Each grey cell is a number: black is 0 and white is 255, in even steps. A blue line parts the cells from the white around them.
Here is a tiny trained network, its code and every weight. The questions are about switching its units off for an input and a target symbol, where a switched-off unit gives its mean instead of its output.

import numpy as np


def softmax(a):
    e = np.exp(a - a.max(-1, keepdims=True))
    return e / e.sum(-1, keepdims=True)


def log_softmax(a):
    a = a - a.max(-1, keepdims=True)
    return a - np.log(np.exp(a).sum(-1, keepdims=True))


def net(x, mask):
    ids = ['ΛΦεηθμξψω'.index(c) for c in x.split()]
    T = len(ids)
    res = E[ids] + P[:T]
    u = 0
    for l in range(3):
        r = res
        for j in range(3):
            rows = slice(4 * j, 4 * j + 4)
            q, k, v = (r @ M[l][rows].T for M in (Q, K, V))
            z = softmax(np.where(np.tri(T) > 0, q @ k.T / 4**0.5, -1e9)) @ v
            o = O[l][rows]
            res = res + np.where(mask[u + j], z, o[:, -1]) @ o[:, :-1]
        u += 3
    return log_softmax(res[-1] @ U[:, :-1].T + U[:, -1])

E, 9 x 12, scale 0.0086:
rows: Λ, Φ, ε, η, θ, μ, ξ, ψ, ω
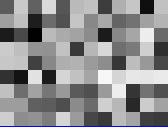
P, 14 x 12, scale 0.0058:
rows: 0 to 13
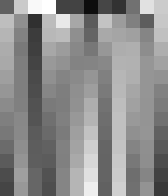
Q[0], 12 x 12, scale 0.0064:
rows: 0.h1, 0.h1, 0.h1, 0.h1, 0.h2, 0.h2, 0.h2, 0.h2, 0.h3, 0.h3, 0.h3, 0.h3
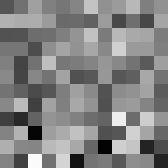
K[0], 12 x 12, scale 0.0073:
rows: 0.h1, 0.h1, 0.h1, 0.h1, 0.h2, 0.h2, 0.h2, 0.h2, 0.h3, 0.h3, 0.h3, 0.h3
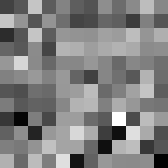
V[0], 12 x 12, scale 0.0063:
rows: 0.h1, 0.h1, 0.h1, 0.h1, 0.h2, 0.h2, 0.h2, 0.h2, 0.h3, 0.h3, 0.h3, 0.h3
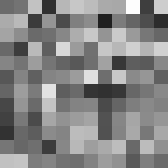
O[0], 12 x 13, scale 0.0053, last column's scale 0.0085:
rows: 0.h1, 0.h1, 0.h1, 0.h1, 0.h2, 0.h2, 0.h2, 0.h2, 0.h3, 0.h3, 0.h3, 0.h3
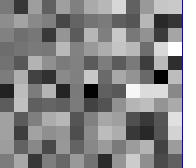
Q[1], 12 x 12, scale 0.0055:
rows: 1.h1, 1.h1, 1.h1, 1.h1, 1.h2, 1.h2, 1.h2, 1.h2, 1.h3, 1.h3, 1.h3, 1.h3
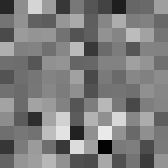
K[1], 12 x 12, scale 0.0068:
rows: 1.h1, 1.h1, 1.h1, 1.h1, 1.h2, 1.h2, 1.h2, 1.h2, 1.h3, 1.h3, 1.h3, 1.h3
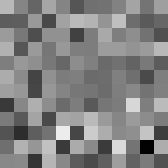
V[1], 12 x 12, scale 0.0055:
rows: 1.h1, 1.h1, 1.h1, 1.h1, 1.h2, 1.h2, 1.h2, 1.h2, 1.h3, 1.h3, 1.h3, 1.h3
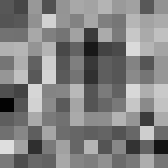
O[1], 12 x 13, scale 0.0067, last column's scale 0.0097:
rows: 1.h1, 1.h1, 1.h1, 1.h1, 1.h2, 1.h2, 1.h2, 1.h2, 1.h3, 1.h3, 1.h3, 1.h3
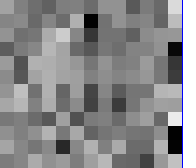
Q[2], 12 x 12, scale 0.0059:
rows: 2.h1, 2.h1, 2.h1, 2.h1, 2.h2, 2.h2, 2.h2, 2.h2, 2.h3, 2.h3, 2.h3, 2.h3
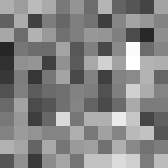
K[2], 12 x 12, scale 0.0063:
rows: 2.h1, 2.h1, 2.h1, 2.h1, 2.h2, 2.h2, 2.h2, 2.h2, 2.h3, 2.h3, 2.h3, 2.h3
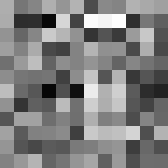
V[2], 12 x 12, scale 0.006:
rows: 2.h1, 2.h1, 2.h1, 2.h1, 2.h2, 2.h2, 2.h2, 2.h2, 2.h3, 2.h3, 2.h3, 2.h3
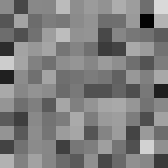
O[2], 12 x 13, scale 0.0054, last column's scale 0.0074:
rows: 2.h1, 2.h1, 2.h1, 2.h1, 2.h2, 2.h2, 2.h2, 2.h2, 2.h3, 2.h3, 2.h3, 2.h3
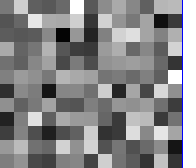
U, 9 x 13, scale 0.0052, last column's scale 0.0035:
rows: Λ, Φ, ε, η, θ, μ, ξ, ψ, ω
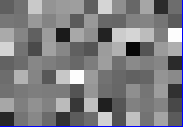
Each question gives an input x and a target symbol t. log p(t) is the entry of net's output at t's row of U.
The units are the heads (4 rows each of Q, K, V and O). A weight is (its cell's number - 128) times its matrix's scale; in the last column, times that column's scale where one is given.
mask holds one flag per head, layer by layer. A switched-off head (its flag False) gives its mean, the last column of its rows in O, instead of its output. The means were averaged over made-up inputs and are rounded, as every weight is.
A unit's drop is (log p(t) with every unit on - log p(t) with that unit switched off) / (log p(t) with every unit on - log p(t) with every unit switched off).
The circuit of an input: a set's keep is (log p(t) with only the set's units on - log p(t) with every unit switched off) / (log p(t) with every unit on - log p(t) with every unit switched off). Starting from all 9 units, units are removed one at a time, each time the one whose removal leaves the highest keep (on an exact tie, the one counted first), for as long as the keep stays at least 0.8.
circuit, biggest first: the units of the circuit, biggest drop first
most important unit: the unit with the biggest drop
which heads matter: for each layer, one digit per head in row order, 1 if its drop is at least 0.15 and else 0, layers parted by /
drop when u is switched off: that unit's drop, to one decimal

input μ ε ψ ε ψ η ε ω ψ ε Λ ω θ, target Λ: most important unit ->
1.h3
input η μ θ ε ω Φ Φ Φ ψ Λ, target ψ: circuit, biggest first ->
(0.h1 2.h1 1.h3 2.h2)
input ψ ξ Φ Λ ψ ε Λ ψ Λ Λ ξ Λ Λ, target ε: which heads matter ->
000 / 011 / 010
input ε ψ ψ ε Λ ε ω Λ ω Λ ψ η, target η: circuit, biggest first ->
(2.h1 1.h3 0.h2)
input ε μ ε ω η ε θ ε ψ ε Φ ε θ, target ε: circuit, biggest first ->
(2.h2 0.h1)
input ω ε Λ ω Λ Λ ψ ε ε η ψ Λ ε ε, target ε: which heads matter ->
010 / 011 / 010
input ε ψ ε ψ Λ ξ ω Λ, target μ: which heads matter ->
111 / 111 / 010
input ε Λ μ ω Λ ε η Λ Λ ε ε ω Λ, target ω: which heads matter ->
101 / 001 / 111
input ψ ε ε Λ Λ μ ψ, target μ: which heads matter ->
101 / 110 / 100
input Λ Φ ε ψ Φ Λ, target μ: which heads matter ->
011 / 111 / 010
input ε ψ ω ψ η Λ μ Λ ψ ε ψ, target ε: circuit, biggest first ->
(2.h2 0.h3)
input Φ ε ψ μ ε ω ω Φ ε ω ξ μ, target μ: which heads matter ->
111 / 011 / 100
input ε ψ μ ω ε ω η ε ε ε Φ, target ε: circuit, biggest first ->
(2.h2 0.h1)
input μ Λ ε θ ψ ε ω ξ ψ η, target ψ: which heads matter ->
101 / 001 / 100
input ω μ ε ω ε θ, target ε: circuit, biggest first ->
(2.h2)
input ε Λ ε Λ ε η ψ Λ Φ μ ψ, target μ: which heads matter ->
100 / 110 / 100
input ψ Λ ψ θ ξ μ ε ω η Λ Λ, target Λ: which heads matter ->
110 / 011 / 111
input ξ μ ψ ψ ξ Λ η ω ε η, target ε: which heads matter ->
110 / 110 / 110
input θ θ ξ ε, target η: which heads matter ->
111 / 111 / 100
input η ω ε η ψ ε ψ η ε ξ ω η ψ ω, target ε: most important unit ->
1.h2
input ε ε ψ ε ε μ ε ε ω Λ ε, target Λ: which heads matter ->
101 / 011 / 111
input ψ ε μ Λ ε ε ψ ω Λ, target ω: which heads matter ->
100 / 101 / 011
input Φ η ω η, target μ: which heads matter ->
111 / 111 / 010
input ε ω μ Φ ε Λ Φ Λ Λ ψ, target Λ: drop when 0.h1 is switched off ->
0.1
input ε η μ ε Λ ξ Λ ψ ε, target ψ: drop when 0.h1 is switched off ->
0.9
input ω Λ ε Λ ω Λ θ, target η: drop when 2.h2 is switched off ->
0.1
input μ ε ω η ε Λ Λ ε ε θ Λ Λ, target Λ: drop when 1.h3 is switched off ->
0.8
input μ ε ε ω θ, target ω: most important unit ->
1.h3
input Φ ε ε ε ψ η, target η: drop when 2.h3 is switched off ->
0.2
